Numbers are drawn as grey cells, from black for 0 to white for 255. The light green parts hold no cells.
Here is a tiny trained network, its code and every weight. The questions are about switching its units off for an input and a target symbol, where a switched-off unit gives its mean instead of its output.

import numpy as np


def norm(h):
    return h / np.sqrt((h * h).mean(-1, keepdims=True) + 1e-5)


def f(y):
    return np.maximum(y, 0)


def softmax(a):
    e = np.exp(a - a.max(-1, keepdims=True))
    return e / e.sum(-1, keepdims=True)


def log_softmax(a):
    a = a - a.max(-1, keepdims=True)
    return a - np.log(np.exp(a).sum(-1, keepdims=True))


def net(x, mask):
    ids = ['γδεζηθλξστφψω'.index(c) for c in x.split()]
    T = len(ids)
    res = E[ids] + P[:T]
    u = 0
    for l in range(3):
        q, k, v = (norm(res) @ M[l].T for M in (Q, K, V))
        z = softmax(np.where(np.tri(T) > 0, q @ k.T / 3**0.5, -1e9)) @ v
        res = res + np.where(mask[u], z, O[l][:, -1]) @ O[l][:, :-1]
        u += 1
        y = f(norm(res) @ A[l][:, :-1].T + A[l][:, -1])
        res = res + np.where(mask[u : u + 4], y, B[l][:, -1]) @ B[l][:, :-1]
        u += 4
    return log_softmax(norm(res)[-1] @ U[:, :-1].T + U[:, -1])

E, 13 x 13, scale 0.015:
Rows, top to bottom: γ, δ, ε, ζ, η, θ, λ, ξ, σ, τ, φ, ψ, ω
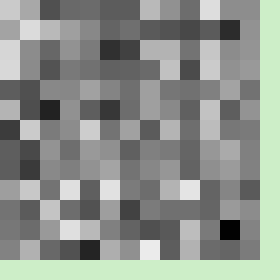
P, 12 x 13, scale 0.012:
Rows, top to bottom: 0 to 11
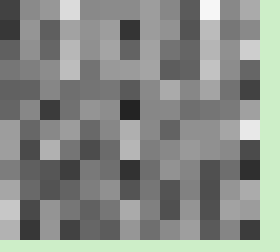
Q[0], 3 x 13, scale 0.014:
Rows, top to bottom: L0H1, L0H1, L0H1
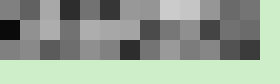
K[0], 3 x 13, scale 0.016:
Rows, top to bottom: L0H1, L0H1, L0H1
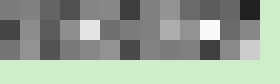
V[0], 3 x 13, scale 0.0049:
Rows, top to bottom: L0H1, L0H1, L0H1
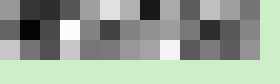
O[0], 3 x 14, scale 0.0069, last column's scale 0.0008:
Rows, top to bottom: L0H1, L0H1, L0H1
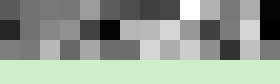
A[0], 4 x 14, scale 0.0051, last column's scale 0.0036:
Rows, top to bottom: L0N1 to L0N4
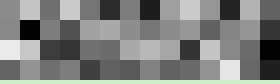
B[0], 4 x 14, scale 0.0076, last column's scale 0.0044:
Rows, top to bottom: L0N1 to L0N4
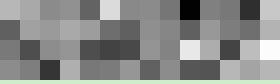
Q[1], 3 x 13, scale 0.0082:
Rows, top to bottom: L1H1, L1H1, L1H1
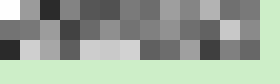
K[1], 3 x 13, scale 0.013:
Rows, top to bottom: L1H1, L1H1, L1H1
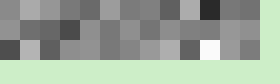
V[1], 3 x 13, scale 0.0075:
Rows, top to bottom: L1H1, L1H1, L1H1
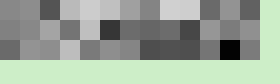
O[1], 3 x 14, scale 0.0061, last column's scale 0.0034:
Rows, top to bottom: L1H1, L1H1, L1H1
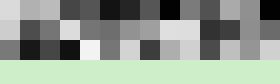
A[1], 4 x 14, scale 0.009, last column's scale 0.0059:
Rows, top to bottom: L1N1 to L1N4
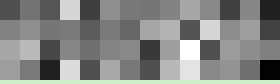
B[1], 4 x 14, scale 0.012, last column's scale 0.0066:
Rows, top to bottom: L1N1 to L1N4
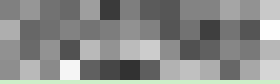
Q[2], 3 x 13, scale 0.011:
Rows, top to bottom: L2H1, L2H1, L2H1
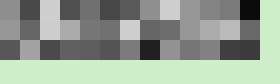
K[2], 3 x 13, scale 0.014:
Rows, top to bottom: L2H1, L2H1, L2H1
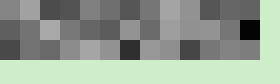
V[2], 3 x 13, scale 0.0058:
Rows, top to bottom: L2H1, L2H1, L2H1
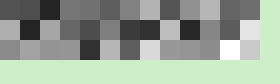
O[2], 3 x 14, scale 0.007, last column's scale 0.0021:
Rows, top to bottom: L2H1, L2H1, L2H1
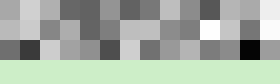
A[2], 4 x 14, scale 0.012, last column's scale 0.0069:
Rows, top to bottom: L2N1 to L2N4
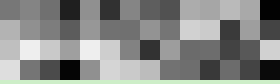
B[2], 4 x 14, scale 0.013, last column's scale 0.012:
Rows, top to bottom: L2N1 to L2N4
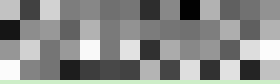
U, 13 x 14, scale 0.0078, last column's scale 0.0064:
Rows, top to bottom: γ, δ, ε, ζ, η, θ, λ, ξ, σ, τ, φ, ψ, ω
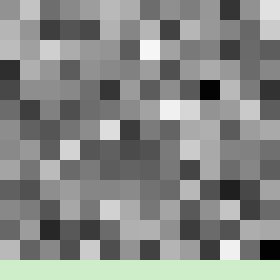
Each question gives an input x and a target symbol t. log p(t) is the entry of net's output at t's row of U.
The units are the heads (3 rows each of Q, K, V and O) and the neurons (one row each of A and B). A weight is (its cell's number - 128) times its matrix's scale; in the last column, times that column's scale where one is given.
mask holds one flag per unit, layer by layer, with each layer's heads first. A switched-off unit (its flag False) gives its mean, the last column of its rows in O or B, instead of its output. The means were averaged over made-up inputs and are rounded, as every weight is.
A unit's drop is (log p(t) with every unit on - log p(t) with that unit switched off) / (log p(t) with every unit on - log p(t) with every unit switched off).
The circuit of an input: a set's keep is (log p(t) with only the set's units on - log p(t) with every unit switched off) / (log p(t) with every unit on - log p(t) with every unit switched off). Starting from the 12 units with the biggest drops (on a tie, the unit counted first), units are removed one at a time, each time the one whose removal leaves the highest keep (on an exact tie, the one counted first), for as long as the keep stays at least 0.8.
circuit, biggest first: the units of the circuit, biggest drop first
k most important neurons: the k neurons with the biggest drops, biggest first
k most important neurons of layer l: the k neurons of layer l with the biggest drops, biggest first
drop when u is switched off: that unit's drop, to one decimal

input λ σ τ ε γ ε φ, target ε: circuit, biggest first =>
[L0H1 L2N3 L1H1]
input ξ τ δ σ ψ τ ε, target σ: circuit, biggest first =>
[L1H1 L2N1]
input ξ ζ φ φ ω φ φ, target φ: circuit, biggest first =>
[L2N3 L0H1 L1H1]
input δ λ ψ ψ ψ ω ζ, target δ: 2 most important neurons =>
[L1N2 L1N4]
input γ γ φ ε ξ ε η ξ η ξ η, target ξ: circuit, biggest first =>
[L1H1 L0H1 L1N4]
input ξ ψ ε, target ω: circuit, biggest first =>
[L1H1]
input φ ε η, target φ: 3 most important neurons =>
[L2N3 L2N4 L0N3]
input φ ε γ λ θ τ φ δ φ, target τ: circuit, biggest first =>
[L2H1 L2N3 L2N4]
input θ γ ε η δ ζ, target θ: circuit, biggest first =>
[L1H1 L0N3 L2N3]
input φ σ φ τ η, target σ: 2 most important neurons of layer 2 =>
[L2N1 L2N3]
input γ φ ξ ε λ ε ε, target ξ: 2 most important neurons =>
[L1N4 L2N3]
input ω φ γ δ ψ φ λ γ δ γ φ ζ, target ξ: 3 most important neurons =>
[L1N4 L0N3 L2N3]
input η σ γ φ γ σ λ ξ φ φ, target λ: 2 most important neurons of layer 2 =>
[L2N3 L2N4]
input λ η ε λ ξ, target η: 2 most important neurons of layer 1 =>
[L1N4 L1N1]
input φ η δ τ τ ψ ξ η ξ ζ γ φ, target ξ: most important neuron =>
[L2N3]
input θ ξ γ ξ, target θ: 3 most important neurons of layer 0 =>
[L0N3 L0N1 L0N4]
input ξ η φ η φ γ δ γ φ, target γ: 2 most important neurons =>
[L0N3 L1N2]
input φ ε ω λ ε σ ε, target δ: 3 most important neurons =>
[L1N2 L1N4 L2N3]
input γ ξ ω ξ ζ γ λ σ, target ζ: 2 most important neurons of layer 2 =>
[L2N2 L2N3]
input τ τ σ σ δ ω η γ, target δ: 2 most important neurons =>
[L0N1 L1N2]
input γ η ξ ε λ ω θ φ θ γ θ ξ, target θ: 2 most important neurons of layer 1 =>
[L1N2 L1N1]
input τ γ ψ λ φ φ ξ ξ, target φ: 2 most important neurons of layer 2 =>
[L2N3 L2N4]
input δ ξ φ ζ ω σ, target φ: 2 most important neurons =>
[L1N3 L2N3]
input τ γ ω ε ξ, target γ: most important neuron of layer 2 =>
[L2N4]
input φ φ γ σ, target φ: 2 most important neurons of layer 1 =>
[L1N3 L1N4]
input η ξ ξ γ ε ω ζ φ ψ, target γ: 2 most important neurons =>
[L0N1 L2N3]
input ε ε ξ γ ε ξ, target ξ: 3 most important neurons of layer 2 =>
[L2N3 L2N4 L2N2]
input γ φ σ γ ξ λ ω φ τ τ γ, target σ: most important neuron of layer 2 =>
[L2N1]
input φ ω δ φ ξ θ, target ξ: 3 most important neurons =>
[L1N4 L2N3 L0N3]
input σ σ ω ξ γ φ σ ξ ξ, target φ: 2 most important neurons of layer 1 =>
[L1N2 L1N3]
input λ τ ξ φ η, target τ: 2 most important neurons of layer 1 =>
[L1N4 L1N3]
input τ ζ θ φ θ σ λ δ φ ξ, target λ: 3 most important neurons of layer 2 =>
[L2N3 L2N4 L2N2]
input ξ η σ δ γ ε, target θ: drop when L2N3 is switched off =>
0.2
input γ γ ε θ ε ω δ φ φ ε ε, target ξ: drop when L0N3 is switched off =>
0.1
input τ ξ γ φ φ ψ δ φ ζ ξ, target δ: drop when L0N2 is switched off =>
0.0
